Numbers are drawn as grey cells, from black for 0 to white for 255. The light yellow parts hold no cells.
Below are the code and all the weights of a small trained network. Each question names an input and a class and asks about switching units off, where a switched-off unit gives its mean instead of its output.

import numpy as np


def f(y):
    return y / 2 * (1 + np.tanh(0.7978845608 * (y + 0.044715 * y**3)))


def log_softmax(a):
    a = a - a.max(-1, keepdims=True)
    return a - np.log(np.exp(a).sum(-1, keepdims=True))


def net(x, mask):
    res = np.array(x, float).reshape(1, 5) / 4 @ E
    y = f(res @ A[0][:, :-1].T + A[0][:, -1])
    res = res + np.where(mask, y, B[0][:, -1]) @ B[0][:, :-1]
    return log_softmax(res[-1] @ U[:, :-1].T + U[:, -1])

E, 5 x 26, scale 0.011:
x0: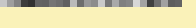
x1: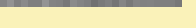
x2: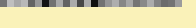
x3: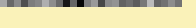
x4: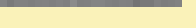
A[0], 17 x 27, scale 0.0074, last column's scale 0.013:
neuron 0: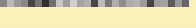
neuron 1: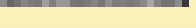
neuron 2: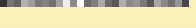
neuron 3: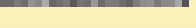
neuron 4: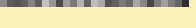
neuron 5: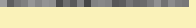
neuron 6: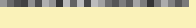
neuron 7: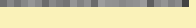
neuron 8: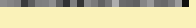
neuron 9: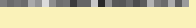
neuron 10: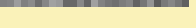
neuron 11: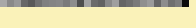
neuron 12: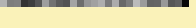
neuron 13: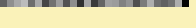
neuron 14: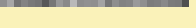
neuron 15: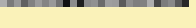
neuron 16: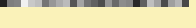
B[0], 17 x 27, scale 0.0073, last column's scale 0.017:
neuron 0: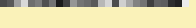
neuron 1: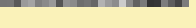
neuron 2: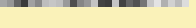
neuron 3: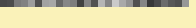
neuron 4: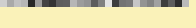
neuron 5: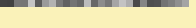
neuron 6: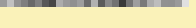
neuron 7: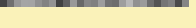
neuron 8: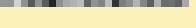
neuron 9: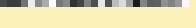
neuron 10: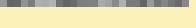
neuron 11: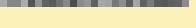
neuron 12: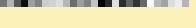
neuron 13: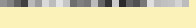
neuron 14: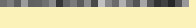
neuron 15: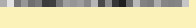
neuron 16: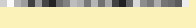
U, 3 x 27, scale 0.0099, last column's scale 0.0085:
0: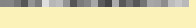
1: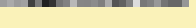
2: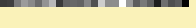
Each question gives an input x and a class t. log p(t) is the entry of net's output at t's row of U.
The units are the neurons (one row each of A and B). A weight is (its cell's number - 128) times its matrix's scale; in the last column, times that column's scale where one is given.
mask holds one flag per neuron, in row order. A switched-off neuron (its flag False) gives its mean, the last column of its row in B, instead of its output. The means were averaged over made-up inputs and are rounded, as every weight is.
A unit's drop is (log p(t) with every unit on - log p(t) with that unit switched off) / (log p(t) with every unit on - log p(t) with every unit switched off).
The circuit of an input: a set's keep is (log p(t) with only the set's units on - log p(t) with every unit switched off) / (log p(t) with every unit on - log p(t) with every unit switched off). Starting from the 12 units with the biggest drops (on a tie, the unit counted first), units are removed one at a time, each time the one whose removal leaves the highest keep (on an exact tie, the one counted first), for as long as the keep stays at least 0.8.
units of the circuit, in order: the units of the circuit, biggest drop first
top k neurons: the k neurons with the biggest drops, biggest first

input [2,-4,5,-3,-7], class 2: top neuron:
neuron 16
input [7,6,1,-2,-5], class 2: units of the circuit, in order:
neuron 16; neuron 0
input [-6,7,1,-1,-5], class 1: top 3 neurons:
neuron 16; neuron 12; neuron 13
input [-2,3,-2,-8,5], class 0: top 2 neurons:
neuron 2; neuron 15
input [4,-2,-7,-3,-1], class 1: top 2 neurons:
neuron 4; neuron 9
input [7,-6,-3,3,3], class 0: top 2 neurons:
neuron 12; neuron 16
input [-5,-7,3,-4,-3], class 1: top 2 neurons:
neuron 16; neuron 9
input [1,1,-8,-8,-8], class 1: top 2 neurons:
neuron 4; neuron 9
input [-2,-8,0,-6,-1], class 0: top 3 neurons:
neuron 2; neuron 4; neuron 15
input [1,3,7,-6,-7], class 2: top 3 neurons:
neuron 0; neuron 6; neuron 15
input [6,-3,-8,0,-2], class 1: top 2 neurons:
neuron 4; neuron 2
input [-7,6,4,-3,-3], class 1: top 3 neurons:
neuron 16; neuron 9; neuron 12
